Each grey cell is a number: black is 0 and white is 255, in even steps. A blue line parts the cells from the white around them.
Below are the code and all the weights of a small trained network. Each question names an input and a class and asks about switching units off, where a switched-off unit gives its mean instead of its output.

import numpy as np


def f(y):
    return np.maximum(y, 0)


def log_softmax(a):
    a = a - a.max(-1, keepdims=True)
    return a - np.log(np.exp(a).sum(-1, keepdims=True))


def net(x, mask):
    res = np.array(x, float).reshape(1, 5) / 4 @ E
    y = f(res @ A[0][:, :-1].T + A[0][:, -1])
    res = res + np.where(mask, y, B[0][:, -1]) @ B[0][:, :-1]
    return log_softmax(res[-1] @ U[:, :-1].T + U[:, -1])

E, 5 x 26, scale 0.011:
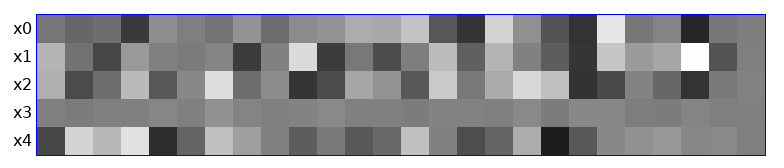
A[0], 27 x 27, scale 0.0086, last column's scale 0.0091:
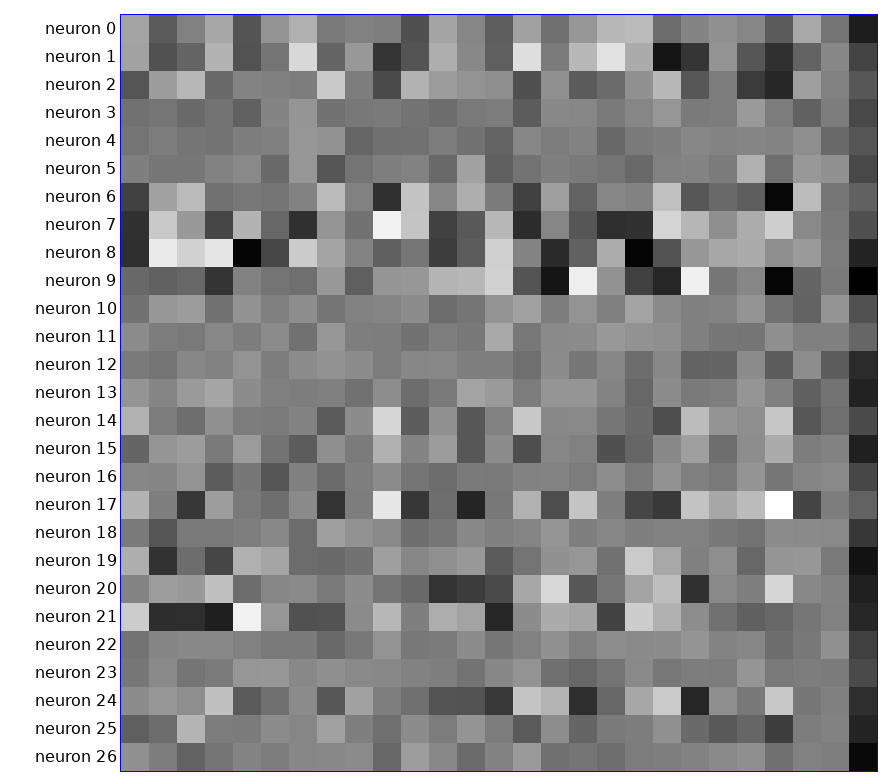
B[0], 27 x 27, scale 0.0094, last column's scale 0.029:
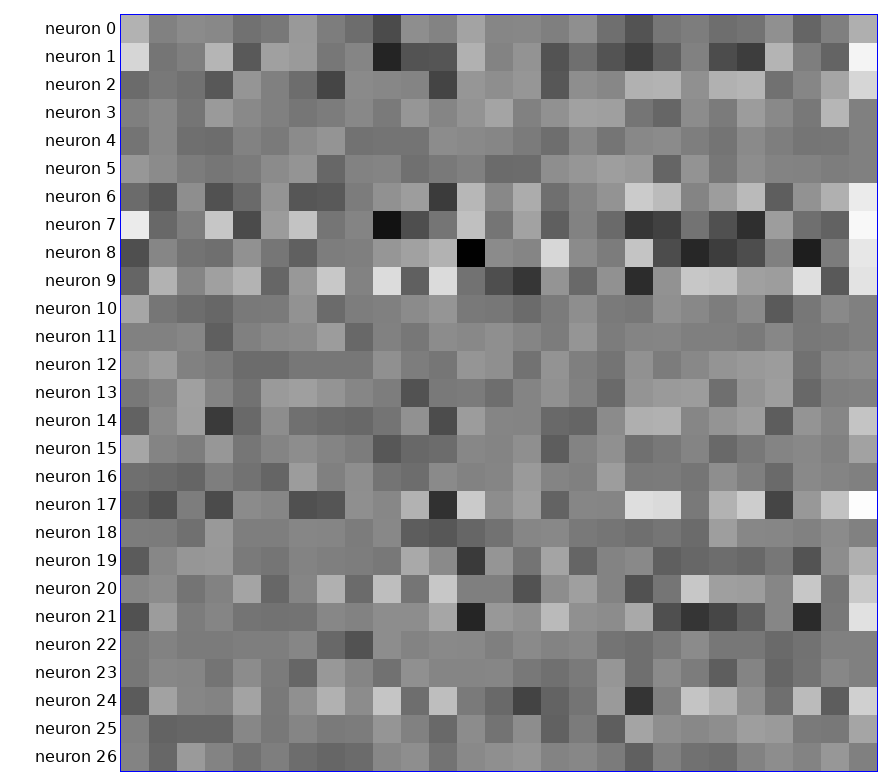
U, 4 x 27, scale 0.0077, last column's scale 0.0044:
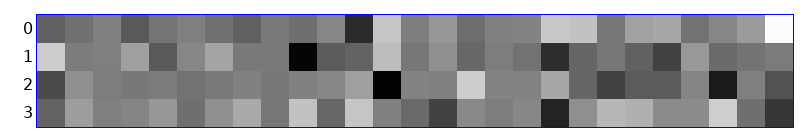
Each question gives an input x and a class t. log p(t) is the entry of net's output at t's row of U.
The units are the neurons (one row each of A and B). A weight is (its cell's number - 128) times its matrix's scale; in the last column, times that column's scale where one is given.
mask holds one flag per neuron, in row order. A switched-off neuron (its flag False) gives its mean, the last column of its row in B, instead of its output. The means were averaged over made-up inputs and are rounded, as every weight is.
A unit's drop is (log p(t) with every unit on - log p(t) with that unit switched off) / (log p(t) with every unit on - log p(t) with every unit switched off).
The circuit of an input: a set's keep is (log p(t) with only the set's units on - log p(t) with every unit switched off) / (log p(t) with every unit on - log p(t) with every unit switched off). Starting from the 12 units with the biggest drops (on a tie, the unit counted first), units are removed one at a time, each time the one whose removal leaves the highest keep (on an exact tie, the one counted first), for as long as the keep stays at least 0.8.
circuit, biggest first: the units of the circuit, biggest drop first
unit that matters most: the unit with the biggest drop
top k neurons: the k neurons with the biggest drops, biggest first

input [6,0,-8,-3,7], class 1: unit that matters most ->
neuron 7
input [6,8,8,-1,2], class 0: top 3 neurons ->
(neuron 17; neuron 7; neuron 14)
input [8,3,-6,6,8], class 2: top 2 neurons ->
(neuron 8; neuron 24)
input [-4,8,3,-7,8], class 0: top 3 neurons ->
(neuron 17; neuron 14; neuron 21)
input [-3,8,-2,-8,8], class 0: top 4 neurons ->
(neuron 17; neuron 14; neuron 21; neuron 19)
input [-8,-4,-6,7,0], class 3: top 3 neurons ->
(neuron 24; neuron 20; neuron 1)
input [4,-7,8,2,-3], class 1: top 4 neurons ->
(neuron 1; neuron 17; neuron 0; neuron 14)
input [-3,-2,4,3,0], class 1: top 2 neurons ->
(neuron 9; neuron 17)
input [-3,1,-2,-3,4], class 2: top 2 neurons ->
(neuron 8; neuron 9)
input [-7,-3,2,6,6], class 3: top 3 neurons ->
(neuron 24; neuron 20; neuron 21)
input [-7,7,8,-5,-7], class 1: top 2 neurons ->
(neuron 1; neuron 6)
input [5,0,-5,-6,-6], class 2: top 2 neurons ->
(neuron 21; neuron 1)
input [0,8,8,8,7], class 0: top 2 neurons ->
(neuron 17; neuron 7)
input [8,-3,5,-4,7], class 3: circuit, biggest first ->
(neuron 9)
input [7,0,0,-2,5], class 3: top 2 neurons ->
(neuron 9; neuron 21)
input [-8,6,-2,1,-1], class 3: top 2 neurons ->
(neuron 24; neuron 20)
